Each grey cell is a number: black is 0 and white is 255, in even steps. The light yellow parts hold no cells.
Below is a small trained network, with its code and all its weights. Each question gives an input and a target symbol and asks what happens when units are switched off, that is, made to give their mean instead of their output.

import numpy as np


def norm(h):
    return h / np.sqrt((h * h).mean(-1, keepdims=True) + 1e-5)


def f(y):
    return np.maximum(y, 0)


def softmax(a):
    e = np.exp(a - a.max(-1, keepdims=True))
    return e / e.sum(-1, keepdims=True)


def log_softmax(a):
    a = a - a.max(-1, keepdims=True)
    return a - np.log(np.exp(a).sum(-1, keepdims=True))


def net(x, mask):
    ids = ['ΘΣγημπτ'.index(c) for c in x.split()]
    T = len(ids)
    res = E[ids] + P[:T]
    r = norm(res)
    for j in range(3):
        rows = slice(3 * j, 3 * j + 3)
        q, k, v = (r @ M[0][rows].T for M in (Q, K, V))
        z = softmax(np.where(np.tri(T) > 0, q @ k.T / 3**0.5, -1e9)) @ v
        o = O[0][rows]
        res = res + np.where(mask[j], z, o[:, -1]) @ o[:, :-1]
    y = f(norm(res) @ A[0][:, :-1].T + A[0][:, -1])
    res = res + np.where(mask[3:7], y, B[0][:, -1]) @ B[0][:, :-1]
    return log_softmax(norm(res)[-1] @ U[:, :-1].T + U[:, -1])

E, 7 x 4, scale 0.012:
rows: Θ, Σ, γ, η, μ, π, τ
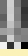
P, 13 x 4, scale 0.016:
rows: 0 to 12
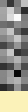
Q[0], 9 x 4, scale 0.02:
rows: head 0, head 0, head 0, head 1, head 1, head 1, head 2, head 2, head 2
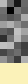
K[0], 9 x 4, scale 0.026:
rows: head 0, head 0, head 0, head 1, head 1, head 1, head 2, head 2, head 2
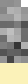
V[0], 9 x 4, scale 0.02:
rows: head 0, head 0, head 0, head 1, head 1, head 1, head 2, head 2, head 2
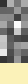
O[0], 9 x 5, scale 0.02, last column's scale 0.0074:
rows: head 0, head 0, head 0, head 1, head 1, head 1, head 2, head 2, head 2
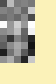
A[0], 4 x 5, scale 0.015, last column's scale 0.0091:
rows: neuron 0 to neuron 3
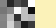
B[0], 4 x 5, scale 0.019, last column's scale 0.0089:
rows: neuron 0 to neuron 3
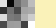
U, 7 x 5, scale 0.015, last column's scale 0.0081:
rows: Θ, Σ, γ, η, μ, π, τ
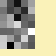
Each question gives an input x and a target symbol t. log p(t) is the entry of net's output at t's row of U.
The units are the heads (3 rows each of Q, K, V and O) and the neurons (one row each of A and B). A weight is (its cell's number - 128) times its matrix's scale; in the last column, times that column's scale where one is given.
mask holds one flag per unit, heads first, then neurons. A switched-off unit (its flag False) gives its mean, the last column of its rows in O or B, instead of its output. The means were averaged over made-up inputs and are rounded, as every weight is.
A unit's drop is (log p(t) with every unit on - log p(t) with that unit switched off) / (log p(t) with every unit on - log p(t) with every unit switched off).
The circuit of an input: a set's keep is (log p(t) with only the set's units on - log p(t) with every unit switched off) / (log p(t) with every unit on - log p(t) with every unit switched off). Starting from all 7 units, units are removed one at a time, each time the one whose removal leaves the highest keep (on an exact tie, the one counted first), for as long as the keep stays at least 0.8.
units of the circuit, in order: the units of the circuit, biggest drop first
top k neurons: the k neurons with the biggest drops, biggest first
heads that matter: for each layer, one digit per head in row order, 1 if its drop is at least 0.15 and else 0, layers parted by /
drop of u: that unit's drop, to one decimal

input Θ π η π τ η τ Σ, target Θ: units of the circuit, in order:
head 1; neuron 0
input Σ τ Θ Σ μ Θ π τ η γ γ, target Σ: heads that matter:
011
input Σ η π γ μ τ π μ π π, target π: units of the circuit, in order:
head 1
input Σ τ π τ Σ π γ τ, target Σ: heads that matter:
011
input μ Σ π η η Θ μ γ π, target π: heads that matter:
001
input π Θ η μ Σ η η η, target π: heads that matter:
001
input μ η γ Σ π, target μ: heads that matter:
001
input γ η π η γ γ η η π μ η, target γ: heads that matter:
110
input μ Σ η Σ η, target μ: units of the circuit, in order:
head 2; neuron 1
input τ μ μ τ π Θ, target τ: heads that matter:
100
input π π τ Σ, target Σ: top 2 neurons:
neuron 3; neuron 0
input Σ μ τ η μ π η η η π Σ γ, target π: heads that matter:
101
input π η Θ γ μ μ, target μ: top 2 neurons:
neuron 1; neuron 0
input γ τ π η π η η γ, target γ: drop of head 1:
0.5
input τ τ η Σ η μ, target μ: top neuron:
neuron 1
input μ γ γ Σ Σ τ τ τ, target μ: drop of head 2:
1.2
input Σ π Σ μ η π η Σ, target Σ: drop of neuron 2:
0.0
